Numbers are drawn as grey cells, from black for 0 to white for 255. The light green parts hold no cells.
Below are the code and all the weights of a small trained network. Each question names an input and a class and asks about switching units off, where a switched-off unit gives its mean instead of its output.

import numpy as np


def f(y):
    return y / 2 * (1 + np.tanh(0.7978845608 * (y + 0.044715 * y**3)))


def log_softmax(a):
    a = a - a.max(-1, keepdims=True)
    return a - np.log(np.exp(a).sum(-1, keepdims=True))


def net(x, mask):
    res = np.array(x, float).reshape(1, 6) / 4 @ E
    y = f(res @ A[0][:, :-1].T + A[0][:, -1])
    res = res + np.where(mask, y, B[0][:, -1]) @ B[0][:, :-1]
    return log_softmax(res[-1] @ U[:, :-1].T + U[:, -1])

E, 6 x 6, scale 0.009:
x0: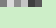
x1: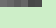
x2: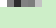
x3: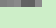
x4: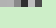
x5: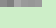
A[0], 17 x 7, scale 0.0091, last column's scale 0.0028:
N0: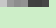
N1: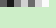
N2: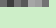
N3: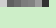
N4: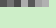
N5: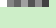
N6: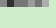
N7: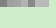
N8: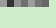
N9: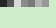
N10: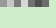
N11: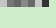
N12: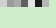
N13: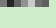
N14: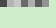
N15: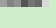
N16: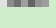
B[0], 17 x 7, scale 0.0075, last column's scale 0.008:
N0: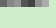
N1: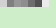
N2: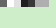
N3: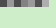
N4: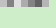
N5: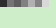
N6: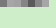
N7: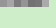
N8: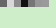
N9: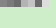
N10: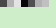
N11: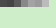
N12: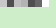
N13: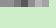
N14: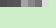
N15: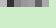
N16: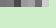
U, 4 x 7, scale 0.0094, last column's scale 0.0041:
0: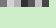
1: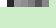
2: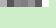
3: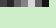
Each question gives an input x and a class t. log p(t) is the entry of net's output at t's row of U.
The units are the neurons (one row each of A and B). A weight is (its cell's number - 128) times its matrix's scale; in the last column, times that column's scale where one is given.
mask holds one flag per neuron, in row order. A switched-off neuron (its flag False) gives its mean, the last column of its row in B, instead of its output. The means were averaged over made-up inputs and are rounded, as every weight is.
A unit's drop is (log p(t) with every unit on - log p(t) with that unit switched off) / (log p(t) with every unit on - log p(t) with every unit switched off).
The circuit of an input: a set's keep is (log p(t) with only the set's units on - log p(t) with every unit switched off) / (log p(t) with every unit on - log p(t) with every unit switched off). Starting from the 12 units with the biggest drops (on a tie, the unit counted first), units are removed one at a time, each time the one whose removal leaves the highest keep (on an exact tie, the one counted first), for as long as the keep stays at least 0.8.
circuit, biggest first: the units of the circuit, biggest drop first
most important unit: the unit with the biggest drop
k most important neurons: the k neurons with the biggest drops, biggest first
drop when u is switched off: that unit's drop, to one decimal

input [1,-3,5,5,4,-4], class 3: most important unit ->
N5
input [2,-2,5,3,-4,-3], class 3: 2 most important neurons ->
N5; N12
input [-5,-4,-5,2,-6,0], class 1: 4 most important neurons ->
N1; N9; N10; N5
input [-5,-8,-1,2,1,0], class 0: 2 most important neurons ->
N2; N8
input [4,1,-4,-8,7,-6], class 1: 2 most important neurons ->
N12; N5
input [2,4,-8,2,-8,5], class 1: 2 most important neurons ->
N1; N4
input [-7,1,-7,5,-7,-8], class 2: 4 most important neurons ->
N9; N1; N10; N4
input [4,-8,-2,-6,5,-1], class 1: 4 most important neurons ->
N12; N2; N5; N8
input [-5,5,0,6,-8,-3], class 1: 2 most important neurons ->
N1; N4
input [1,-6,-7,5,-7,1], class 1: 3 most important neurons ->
N1; N5; N4
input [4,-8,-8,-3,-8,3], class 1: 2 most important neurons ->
N1; N4
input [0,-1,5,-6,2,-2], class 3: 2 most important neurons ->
N5; N1
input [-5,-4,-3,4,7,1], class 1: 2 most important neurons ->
N12; N10
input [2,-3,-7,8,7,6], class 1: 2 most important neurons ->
N12; N5
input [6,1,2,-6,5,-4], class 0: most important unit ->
N10
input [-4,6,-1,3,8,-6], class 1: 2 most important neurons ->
N12; N15
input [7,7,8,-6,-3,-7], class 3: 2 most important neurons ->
N5; N16
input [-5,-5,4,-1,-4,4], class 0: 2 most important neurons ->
N2; N12
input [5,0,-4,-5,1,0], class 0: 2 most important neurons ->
N10; N16
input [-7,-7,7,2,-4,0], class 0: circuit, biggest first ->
N2
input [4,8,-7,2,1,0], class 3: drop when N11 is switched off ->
-0.1
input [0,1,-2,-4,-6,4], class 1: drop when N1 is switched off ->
0.3
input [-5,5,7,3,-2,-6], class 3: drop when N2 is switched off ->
-0.1
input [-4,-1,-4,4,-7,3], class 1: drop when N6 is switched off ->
0.0
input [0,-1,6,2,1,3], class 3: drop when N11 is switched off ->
0.1
